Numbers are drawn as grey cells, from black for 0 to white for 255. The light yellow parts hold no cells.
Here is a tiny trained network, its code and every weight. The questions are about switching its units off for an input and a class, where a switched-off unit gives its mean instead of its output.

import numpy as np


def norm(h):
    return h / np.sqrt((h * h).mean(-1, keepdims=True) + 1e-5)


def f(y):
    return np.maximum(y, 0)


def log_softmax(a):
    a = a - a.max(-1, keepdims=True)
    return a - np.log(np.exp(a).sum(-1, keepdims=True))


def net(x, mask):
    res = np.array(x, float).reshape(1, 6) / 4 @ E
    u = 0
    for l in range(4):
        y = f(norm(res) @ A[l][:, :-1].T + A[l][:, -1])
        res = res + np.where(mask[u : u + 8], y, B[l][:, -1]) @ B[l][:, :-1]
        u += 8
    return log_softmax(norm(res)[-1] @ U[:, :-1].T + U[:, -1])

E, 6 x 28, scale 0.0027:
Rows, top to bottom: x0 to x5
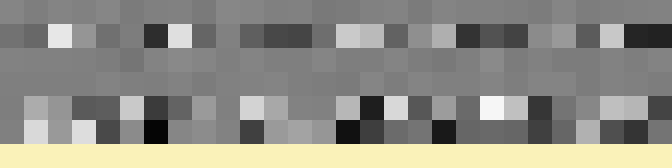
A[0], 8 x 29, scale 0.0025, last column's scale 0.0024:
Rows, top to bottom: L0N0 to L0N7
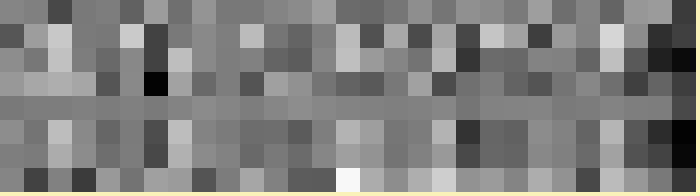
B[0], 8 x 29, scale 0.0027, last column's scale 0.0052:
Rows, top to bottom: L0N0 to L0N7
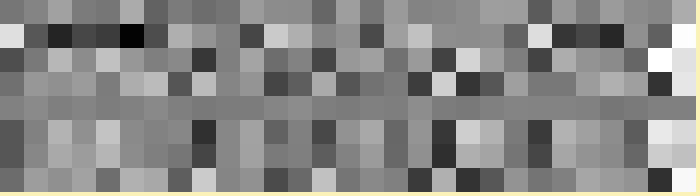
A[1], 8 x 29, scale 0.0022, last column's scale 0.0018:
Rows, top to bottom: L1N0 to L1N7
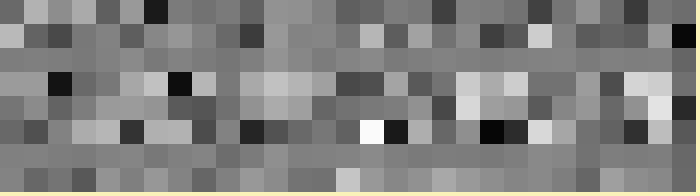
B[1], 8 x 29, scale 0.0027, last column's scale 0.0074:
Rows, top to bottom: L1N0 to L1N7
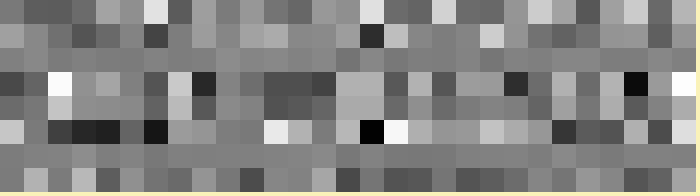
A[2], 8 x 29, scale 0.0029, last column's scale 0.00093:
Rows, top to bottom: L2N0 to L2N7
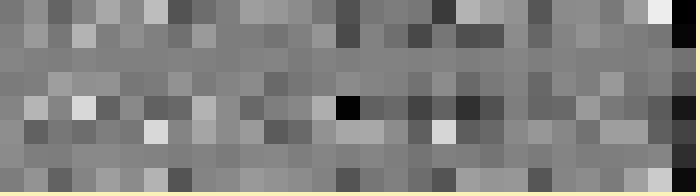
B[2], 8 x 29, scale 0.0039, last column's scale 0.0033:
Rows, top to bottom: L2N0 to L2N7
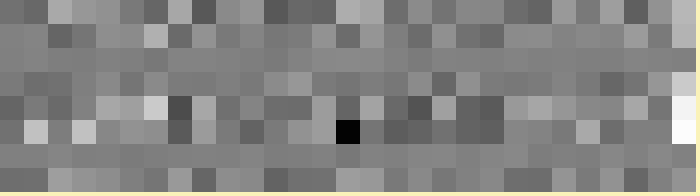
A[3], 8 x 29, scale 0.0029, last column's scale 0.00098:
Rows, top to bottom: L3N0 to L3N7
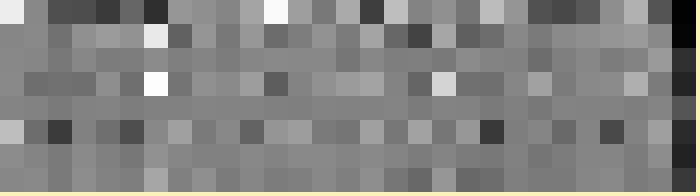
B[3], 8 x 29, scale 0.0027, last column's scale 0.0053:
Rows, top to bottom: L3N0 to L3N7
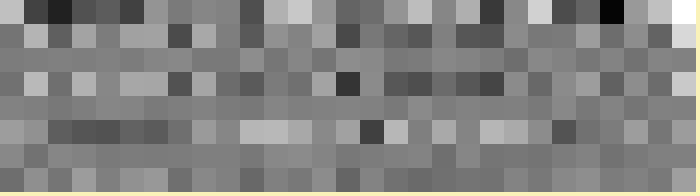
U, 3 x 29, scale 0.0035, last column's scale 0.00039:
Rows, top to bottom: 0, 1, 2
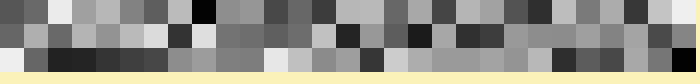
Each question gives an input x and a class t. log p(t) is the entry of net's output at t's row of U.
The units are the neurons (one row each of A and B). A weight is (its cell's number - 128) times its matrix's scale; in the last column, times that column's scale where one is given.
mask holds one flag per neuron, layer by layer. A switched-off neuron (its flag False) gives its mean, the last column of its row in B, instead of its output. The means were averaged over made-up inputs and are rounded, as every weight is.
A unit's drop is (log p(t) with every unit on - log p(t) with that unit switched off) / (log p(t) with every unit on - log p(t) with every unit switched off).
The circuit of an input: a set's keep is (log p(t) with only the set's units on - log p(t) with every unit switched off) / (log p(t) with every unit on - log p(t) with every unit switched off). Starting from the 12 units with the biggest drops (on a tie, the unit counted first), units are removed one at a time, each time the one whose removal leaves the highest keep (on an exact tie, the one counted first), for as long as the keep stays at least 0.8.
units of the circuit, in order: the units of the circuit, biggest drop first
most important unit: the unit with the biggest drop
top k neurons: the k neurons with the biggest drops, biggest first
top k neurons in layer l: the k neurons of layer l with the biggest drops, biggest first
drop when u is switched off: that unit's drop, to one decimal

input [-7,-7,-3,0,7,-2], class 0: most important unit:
L1N3
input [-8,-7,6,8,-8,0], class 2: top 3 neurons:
L1N5; L0N2; L0N5
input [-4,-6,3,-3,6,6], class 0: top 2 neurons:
L1N5; L1N3
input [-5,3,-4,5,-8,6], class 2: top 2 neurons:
L1N5; L0N7
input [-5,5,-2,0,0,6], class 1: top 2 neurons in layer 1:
L1N3; L1N0
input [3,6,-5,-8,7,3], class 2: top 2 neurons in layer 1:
L1N3; L1N4
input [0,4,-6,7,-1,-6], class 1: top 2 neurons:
L0N7; L1N3
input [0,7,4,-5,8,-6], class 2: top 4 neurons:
L0N1; L1N3; L3N0; L1N4
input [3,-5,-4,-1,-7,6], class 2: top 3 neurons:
L1N5; L0N7; L3N5
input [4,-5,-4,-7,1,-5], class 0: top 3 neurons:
L1N3; L0N3; L1N0
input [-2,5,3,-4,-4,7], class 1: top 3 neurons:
L0N3; L1N3; L2N4
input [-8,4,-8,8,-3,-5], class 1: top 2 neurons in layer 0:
L0N7; L0N1
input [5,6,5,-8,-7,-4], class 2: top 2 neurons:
L1N5; L1N3
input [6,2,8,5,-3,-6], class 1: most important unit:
L0N7
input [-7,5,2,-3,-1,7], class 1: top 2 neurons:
L0N3; L1N3
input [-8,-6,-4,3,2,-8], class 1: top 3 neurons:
L0N7; L0N2; L0N5
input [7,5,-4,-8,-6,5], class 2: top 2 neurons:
L1N5; L0N7
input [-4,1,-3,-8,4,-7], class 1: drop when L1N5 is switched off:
0.1
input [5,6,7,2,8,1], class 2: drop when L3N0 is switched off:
0.3
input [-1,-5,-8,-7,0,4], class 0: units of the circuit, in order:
L1N3
